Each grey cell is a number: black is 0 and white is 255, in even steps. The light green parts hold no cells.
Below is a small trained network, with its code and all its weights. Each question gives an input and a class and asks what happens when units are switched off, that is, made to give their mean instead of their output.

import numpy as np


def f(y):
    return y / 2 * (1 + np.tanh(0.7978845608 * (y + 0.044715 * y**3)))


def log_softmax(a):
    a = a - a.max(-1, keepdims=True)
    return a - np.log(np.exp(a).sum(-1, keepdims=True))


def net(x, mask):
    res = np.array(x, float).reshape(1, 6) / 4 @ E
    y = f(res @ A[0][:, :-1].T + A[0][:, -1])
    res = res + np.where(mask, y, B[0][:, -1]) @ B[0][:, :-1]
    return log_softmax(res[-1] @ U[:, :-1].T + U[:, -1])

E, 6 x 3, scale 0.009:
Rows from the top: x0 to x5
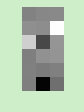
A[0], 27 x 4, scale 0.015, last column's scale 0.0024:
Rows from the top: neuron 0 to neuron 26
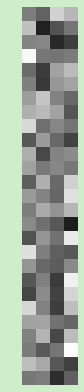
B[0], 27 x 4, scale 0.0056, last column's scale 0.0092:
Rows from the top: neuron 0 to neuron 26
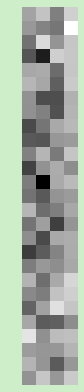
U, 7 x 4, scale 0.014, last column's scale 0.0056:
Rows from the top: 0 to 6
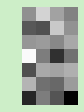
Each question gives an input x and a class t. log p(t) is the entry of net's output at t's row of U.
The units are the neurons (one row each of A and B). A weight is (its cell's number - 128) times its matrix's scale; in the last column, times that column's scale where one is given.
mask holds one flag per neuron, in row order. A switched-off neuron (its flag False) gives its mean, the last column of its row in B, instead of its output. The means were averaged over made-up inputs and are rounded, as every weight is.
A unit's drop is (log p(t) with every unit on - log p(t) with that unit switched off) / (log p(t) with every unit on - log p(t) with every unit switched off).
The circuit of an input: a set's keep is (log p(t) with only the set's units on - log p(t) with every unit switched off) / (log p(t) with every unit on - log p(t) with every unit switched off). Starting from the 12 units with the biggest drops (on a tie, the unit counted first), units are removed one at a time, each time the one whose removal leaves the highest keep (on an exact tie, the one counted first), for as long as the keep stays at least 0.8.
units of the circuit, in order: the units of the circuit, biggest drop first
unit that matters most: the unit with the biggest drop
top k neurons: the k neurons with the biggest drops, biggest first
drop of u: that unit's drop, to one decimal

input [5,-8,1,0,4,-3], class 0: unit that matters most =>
neuron 2
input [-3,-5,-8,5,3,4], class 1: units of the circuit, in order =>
(neuron 12; neuron 20)
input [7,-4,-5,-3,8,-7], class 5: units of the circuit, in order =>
(neuron 12; neuron 6; neuron 21)
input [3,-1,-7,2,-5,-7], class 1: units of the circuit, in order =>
(neuron 12; neuron 16)
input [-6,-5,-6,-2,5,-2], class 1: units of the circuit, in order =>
(neuron 12; neuron 20)
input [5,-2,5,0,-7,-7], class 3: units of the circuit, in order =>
(neuron 25; neuron 6)
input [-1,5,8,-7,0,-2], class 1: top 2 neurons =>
(neuron 3; neuron 8)
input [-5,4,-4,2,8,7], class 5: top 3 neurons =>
(neuron 2; neuron 26; neuron 21)
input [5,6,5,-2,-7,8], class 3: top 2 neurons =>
(neuron 5; neuron 4)
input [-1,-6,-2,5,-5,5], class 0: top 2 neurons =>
(neuron 2; neuron 26)
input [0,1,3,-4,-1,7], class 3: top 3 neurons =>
(neuron 5; neuron 4; neuron 1)
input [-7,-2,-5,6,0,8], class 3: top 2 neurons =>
(neuron 21; neuron 3)
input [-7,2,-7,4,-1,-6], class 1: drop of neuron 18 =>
0.0
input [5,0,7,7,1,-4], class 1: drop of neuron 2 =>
0.1
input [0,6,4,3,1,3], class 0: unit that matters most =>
neuron 0
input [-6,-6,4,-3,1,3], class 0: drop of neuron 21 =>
0.2
